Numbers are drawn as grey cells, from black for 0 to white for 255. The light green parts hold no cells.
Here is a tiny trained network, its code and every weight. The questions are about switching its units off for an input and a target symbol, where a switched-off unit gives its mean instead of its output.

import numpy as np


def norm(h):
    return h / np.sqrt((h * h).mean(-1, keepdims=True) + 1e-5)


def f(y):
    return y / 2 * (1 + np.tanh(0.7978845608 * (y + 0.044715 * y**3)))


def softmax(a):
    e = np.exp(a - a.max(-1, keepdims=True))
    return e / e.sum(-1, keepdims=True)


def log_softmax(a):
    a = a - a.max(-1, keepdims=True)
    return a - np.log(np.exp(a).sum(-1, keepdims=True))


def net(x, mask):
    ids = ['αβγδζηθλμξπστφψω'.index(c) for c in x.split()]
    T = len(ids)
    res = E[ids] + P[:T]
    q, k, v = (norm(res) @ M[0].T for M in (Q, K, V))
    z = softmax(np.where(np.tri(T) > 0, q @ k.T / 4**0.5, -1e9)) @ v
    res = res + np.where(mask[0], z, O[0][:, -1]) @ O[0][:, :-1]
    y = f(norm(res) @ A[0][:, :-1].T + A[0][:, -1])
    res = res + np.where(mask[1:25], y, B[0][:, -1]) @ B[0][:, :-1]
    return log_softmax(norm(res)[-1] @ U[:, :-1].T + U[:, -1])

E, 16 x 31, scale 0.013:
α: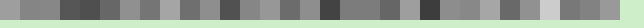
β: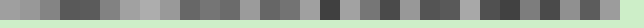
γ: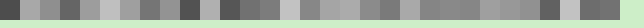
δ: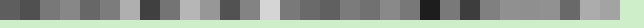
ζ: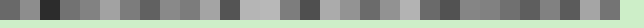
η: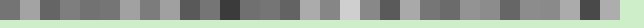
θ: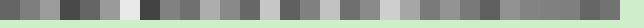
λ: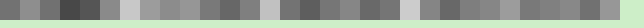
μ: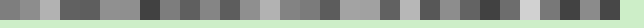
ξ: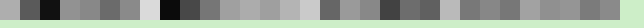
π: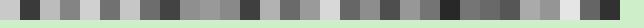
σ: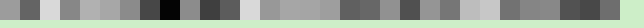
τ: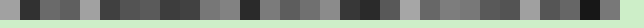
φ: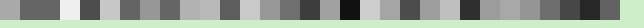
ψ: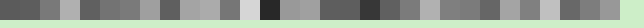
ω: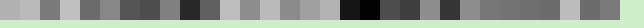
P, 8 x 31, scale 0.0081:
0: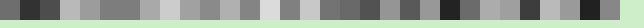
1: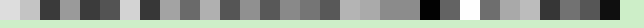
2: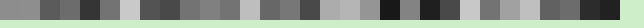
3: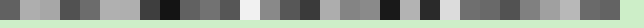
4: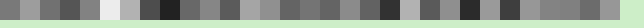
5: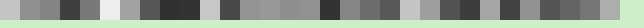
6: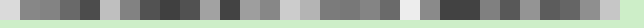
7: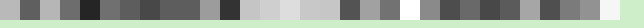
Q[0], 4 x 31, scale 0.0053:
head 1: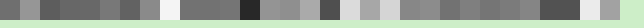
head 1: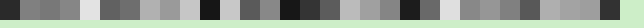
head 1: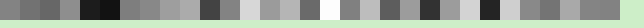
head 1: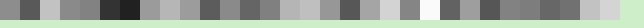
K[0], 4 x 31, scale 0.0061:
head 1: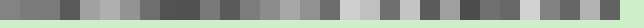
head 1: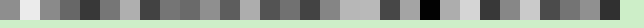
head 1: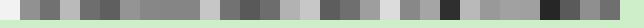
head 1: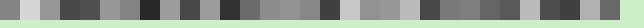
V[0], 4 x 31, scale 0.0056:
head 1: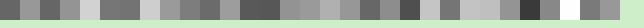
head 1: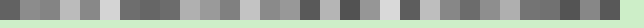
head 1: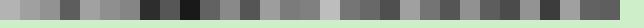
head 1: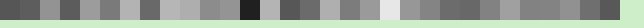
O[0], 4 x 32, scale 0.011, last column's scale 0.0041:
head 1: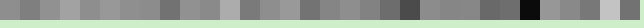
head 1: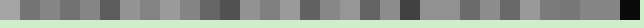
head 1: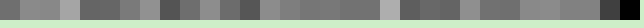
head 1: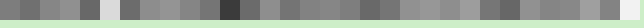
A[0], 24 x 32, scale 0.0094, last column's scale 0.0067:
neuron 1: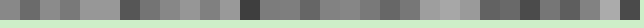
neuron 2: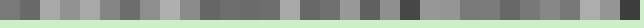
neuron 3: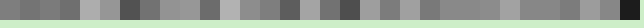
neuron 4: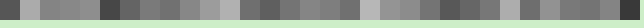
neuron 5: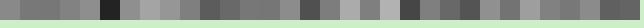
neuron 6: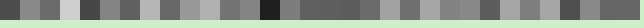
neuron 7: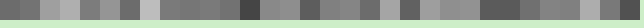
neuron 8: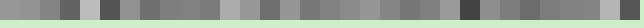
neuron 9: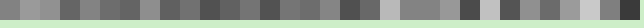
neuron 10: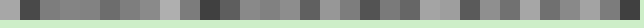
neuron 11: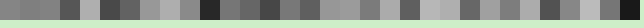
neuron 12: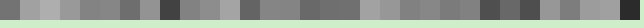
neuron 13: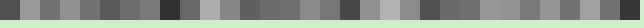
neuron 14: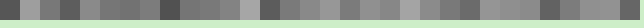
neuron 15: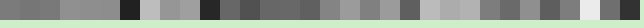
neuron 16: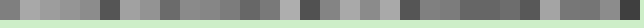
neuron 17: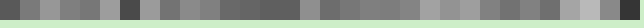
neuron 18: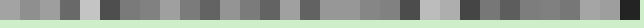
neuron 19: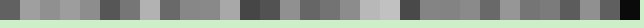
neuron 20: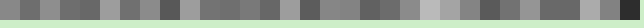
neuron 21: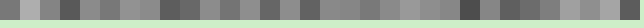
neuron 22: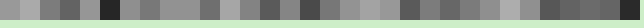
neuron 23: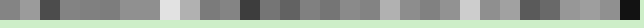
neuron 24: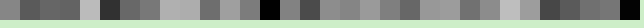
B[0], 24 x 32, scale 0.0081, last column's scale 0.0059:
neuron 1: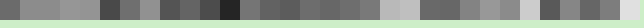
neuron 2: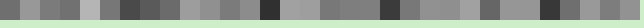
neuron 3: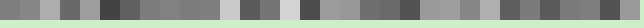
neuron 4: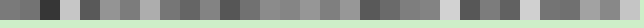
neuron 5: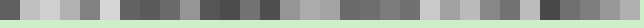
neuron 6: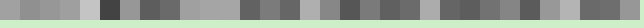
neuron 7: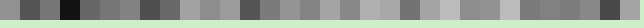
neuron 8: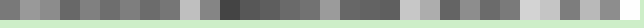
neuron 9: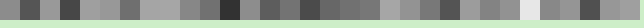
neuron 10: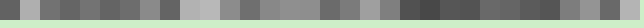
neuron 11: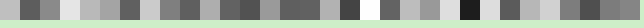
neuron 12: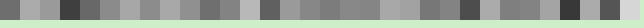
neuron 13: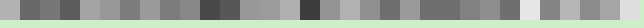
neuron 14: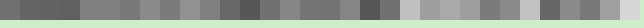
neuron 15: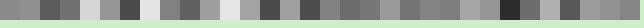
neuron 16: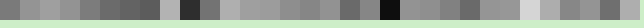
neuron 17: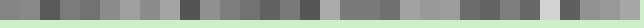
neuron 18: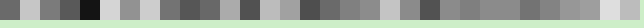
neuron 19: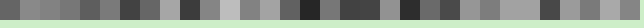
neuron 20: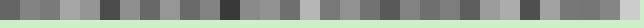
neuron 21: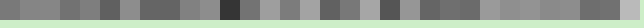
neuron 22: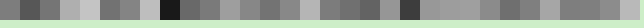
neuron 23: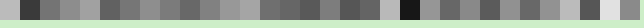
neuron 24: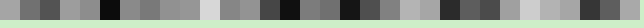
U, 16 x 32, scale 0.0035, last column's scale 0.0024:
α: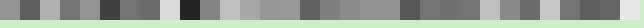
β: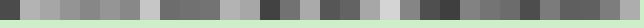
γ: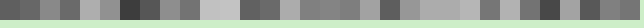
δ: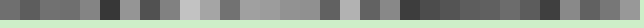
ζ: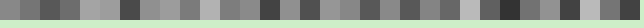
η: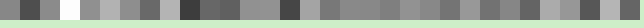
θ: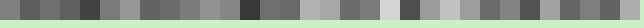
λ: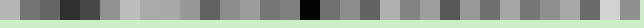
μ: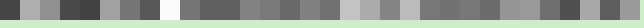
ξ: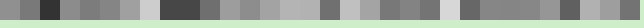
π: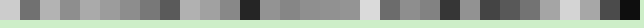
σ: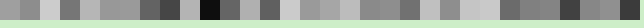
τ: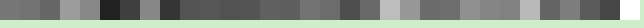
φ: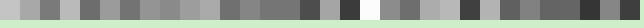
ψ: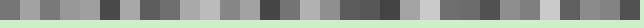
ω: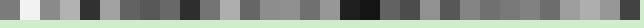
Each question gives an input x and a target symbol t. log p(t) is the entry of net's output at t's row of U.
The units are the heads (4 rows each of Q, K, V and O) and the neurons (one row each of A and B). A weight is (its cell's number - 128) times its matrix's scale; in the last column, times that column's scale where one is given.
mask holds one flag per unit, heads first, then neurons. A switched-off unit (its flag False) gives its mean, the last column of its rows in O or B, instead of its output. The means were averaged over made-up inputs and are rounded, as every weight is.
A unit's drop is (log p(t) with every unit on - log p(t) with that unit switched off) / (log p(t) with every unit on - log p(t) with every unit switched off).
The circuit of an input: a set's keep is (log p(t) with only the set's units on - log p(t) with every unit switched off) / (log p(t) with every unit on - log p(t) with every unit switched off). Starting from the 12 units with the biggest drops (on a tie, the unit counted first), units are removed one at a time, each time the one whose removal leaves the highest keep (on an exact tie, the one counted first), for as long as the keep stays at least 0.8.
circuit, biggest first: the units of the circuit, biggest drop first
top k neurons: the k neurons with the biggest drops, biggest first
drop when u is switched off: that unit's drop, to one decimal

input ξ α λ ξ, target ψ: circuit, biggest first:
head 1; neuron 8
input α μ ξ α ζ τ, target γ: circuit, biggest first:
head 1; neuron 3
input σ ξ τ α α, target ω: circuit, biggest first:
head 1; neuron 18; neuron 16; neuron 5
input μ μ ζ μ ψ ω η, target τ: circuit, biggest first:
head 1
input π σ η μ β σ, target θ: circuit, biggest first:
head 1; neuron 7
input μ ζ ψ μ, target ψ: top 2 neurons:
neuron 24; neuron 8
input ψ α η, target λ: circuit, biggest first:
head 1; neuron 18
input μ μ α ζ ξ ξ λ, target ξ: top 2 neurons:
neuron 4; neuron 22
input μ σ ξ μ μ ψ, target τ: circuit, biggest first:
head 1; neuron 24
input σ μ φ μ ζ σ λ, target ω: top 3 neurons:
neuron 18; neuron 16; neuron 5
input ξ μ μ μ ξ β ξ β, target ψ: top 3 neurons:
neuron 8; neuron 18; neuron 13
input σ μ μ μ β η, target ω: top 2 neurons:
neuron 18; neuron 16
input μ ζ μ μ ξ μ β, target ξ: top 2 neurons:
neuron 4; neuron 22
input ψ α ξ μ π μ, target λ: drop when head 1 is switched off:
1.4
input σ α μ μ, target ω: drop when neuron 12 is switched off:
0.1
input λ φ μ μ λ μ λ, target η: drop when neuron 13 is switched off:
0.0
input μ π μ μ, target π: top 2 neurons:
neuron 6; neuron 13
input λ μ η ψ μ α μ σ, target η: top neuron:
neuron 20
